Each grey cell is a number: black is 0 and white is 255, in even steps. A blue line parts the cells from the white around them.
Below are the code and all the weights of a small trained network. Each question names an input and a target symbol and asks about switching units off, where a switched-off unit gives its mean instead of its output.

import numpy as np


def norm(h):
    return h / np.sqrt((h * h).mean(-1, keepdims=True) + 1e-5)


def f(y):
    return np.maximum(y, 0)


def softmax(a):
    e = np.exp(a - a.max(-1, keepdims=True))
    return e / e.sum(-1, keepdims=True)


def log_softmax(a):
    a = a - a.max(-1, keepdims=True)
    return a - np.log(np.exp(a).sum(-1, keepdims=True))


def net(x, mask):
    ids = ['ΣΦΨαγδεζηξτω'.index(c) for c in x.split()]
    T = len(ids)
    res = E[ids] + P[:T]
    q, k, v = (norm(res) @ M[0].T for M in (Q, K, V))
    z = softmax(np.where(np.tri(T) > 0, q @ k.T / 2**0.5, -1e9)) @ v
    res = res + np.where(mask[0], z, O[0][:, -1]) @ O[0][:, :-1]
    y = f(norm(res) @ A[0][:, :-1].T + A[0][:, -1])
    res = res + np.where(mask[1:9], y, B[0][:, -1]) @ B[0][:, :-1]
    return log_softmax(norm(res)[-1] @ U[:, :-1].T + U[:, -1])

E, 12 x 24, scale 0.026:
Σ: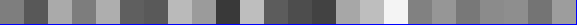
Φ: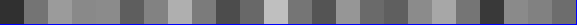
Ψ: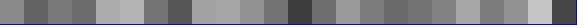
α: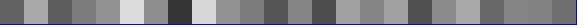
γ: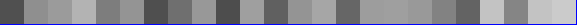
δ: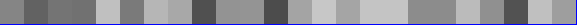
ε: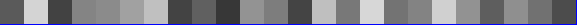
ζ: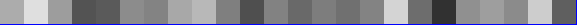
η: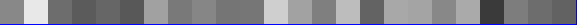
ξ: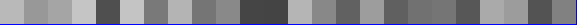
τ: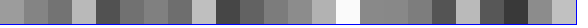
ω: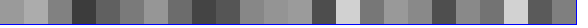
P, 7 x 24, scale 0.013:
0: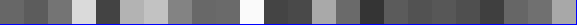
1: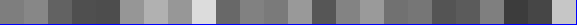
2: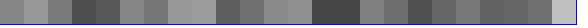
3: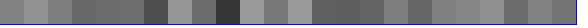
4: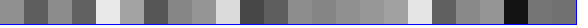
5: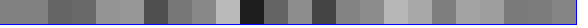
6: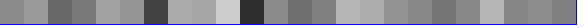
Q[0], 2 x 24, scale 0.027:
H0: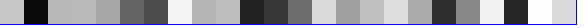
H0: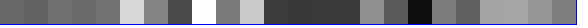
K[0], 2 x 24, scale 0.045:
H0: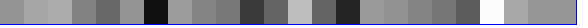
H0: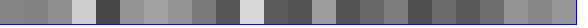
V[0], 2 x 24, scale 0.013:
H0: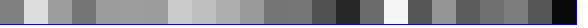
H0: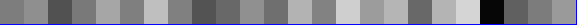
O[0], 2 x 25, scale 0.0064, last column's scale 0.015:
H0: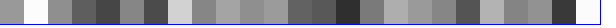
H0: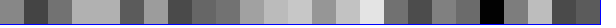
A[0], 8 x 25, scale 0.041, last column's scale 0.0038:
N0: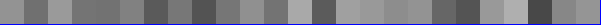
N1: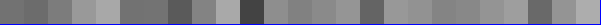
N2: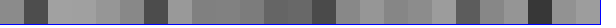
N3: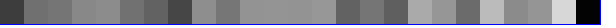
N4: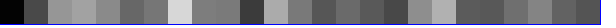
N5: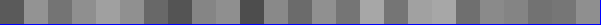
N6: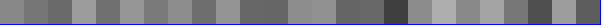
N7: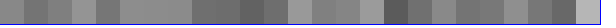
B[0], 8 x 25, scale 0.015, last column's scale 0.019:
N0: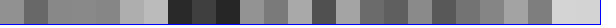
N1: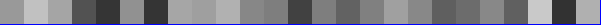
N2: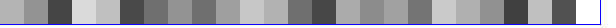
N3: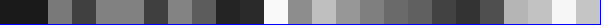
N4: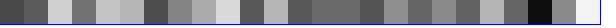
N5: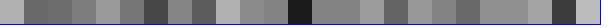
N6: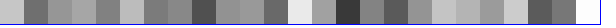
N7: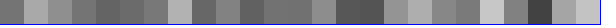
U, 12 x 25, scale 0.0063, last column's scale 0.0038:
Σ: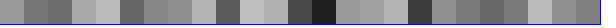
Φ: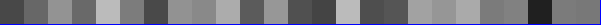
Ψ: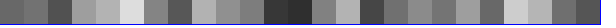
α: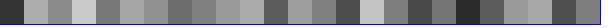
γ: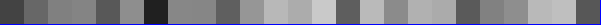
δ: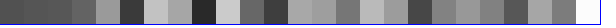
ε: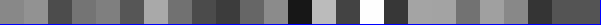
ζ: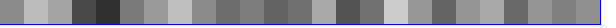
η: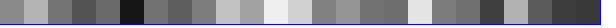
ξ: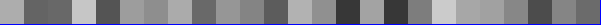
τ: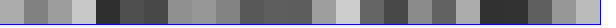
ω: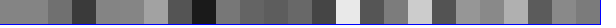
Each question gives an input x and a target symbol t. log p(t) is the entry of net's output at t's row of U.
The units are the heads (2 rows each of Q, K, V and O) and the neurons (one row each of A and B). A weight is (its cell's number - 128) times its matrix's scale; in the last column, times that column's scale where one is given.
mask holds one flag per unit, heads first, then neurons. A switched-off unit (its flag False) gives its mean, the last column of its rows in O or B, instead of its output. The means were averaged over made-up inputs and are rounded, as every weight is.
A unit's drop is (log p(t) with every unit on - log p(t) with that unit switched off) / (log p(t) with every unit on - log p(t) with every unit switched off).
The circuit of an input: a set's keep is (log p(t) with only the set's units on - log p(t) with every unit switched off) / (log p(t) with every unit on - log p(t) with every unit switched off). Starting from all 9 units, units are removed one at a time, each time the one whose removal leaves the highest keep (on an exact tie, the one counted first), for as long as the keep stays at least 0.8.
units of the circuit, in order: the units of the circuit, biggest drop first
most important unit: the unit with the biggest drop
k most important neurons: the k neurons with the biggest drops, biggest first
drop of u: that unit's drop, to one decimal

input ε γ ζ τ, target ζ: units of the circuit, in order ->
(H0; N2)
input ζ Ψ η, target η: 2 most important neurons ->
(N2; N3)
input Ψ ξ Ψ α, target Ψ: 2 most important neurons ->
(N2; N4)
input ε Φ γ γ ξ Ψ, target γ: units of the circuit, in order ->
(H0; N3)
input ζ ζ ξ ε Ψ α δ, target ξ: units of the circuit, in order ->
(H0; N6)
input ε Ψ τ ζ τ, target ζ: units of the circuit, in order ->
(H0; N4)
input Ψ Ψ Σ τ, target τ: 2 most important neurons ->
(N6; N2)
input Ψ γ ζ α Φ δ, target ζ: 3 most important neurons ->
(N2; N6; N4)
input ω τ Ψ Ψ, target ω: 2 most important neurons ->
(N4; N6)
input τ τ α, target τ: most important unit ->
H0
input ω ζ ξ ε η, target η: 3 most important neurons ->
(N2; N4; N3)
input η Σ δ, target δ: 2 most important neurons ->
(N6; N2)
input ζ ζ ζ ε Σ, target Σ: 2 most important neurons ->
(N2; N6)
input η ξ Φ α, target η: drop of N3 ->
0.4
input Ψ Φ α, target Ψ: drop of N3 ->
0.2
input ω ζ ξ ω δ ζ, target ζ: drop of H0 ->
0.0
